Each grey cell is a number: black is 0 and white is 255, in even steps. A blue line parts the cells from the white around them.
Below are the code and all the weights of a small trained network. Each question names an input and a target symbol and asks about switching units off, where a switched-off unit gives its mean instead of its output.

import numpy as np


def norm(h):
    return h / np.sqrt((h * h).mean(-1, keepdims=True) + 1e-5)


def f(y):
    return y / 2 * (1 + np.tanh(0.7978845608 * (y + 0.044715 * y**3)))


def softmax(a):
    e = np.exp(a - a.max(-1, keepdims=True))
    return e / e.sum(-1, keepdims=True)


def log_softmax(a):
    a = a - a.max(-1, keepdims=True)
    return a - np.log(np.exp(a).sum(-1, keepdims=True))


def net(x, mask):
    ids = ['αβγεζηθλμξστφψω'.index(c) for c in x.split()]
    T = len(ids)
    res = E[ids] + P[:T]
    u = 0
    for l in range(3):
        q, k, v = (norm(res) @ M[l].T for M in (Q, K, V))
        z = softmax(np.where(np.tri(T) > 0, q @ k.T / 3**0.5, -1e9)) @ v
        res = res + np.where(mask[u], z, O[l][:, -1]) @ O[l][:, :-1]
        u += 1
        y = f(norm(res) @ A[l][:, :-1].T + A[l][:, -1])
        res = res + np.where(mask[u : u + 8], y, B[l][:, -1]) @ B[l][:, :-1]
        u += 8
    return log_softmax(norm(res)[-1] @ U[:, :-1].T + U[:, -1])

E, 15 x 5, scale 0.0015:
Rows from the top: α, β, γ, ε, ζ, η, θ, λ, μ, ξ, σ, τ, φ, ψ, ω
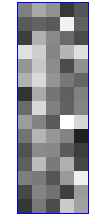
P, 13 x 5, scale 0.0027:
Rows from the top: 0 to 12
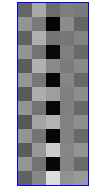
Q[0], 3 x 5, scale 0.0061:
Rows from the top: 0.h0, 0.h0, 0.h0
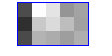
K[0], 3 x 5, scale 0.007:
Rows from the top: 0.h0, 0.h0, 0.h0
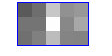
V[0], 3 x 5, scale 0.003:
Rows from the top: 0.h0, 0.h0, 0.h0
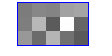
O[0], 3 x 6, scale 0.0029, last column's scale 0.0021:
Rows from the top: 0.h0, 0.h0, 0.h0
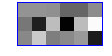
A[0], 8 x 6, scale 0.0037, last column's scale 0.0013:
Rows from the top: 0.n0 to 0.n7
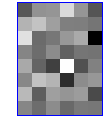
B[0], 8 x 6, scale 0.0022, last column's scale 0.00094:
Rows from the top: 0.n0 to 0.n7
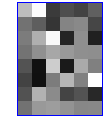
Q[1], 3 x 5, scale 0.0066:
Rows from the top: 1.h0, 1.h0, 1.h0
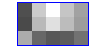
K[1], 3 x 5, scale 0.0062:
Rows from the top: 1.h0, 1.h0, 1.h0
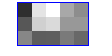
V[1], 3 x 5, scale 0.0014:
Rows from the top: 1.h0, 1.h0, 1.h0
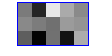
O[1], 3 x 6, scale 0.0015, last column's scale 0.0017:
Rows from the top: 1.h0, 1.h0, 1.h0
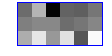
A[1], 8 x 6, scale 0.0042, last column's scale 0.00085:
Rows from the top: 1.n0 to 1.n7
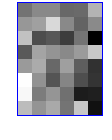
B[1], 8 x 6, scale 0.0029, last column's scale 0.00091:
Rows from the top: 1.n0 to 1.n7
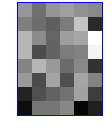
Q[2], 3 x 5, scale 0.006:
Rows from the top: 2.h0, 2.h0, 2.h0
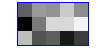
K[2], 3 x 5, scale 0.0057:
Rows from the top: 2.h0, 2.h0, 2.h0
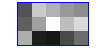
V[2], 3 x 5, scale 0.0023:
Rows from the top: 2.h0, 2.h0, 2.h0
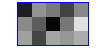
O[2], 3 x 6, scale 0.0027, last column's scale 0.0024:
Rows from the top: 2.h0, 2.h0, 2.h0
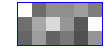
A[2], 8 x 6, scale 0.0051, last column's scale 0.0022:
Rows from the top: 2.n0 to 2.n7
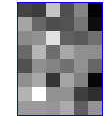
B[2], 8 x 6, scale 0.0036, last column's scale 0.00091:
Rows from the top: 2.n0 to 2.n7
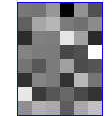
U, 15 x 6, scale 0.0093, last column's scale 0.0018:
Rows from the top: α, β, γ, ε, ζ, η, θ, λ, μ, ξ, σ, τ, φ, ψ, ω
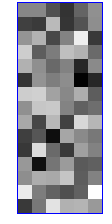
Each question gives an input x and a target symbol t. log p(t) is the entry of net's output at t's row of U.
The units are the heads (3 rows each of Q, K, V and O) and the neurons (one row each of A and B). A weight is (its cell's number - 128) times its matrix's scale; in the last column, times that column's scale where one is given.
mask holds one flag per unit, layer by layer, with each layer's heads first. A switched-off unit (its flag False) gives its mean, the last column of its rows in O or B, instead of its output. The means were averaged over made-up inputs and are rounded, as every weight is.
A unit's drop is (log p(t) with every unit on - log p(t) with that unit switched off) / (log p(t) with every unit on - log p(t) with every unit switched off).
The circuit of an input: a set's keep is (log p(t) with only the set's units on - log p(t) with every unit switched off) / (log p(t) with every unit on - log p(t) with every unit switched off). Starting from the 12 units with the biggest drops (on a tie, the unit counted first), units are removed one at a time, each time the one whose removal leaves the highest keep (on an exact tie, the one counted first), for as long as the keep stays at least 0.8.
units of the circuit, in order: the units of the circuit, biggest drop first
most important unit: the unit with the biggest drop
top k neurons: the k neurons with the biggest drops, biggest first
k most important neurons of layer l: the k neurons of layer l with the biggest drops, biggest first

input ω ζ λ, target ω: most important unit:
0.n5
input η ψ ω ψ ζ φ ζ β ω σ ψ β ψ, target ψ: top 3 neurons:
(0.n0, 2.n6, 0.n4)
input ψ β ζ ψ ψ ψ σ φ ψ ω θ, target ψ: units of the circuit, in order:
(0.n0, 0.h0, 2.n6)
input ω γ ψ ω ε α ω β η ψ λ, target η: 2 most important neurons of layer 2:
(2.n3, 2.n4)
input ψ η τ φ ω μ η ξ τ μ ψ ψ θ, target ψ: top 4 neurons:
(0.n0, 2.n6, 0.n4, 2.n3)
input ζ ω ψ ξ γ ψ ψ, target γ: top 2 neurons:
(1.n2, 2.n1)
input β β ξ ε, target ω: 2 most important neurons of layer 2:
(2.n2, 2.n3)
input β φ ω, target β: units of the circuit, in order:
(0.h0, 2.n4)
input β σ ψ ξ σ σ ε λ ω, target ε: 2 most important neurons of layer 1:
(1.n7, 1.n2)
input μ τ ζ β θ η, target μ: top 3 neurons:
(1.n5, 1.n6, 1.n2)
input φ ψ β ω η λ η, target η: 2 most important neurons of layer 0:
(0.n5, 0.n4)
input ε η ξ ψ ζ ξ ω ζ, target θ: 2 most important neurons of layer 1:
(1.n5, 1.n2)
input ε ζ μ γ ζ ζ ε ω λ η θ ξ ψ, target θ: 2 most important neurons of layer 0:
(0.n0, 0.n4)
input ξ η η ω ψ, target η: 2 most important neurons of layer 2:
(2.n3, 2.n4)
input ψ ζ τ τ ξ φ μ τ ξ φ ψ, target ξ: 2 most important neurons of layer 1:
(1.n7, 1.n5)
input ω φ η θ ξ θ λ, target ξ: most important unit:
2.h0
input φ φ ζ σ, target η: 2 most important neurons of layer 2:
(2.n1, 2.n6)
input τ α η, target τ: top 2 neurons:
(1.n2, 2.n1)
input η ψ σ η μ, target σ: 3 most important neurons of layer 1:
(1.n7, 1.n5, 1.n2)
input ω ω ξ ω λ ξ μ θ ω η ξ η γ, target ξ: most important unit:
1.n1
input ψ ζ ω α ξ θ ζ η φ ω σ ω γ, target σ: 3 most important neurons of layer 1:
(1.n1, 1.n3, 1.n2)
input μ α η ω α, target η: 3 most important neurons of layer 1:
(1.n5, 1.n6, 1.n3)
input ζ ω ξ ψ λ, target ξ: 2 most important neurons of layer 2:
(2.n1, 2.n0)
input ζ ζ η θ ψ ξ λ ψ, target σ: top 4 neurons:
(2.n5, 0.n5, 2.n1, 1.n2)
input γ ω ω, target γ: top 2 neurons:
(1.n2, 0.n4)
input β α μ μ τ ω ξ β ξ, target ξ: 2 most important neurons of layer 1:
(1.n1, 1.n7)
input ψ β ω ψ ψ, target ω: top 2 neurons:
(0.n5, 1.n2)
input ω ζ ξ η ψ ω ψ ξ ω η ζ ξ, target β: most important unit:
1.n6
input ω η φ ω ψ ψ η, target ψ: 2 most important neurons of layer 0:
(0.n1, 0.n5)
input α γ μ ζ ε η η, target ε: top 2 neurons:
(1.n7, 0.n2)
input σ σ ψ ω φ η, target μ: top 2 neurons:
(1.n5, 1.n6)
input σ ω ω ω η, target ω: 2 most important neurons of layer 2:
(2.n6, 2.n0)
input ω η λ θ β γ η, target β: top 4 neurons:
(0.n5, 2.n0, 1.n2, 1.n6)
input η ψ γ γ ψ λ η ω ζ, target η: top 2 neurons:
(0.n5, 2.n3)
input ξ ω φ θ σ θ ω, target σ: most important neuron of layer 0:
(0.n0)
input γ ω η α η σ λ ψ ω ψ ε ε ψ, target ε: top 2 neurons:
(1.n7, 1.n2)
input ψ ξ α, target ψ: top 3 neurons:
(2.n6, 0.n4, 2.n7)
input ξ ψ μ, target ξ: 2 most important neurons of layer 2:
(2.n0, 2.n1)
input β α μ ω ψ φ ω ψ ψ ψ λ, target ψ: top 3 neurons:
(0.n0, 2.n6, 0.n4)
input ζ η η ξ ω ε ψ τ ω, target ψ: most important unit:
0.n0
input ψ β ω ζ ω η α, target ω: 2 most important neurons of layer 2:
(2.n2, 2.n0)
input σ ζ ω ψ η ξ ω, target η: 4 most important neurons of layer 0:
(0.n5, 0.n4, 0.n0, 0.n2)
